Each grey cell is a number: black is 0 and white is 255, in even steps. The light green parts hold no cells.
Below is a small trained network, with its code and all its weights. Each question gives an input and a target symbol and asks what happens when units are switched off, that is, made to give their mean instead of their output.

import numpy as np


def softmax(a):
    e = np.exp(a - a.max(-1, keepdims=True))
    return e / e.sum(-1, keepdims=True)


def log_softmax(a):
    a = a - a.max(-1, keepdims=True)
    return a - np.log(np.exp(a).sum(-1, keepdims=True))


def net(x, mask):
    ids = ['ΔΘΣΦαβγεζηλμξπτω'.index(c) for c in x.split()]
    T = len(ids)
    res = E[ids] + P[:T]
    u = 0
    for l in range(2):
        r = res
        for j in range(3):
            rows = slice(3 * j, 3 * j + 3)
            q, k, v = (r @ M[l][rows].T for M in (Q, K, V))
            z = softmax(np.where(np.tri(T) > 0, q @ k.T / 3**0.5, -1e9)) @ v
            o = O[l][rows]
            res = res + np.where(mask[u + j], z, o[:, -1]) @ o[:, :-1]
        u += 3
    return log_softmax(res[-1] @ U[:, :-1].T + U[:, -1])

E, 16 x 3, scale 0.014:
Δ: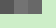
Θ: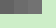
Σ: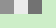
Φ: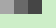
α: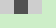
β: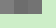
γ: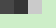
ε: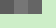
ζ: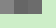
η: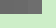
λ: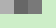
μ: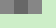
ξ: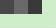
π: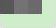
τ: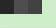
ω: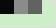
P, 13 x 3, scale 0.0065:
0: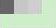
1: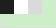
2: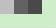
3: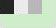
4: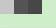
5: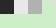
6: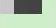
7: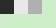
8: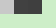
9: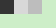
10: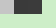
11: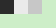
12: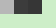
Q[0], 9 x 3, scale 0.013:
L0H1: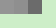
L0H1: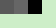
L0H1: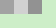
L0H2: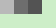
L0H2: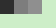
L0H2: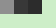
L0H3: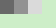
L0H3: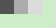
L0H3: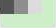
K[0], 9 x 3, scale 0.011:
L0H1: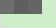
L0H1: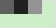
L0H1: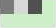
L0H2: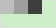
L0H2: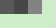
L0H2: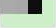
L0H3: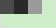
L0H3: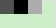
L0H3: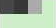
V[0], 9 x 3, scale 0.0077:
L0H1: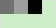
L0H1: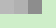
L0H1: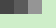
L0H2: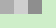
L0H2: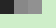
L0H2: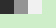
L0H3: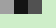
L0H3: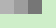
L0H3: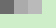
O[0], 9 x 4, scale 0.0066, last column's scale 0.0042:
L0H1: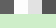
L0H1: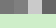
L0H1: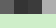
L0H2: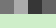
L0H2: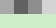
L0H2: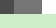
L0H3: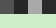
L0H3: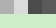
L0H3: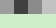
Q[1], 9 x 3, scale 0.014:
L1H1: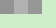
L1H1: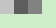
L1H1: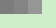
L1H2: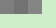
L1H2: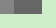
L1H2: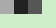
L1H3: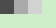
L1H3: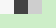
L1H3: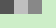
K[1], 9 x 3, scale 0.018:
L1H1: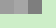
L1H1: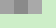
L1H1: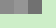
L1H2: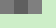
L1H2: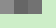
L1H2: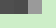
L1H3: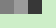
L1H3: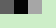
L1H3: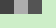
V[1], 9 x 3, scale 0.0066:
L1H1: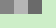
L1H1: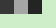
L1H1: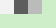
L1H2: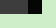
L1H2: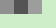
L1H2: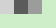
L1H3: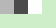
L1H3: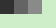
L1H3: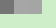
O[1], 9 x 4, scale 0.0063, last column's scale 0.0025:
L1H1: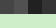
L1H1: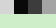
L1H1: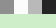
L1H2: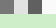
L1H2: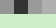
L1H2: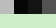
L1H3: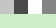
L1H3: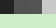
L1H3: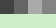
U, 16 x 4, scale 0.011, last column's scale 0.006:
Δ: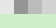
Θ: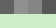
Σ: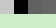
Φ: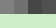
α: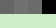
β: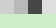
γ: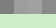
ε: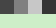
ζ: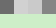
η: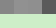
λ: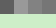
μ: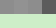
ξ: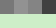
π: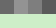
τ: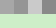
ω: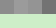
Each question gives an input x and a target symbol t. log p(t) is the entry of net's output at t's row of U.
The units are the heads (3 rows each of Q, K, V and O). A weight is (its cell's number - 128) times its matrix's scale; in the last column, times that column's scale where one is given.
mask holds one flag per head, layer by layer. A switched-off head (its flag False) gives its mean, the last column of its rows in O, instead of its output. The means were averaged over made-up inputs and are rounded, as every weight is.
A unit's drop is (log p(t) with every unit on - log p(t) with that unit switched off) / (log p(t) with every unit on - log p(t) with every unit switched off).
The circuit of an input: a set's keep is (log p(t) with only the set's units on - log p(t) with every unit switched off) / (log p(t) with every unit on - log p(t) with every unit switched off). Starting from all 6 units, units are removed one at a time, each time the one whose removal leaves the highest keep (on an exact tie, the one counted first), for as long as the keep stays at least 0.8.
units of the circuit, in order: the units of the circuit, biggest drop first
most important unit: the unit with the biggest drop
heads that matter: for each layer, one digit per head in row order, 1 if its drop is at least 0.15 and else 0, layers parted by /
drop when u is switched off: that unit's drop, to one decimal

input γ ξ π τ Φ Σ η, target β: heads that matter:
101 / 010
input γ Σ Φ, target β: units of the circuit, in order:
[L0H3]
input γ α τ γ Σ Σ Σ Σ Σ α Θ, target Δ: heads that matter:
101 / 101
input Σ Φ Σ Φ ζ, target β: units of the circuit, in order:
[L0H3 L1H3]
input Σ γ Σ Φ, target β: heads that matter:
011 / 001
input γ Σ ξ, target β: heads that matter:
101 / 110
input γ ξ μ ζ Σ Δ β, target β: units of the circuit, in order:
[L0H3 L0H2]
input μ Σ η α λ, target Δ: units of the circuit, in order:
[L1H3 L0H3]
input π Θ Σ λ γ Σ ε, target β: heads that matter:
011 / 000
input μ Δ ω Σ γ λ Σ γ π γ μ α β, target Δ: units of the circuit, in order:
[L1H3 L1H1 L0H3 L0H1]
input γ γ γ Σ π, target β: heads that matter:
101 / 110
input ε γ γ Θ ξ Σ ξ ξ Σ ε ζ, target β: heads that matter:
111 / 010
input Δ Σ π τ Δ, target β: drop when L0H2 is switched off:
0.1
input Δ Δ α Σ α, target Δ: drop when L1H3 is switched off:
0.5
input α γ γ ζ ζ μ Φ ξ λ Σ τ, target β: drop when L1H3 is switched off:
-0.1
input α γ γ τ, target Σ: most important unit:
L0H1
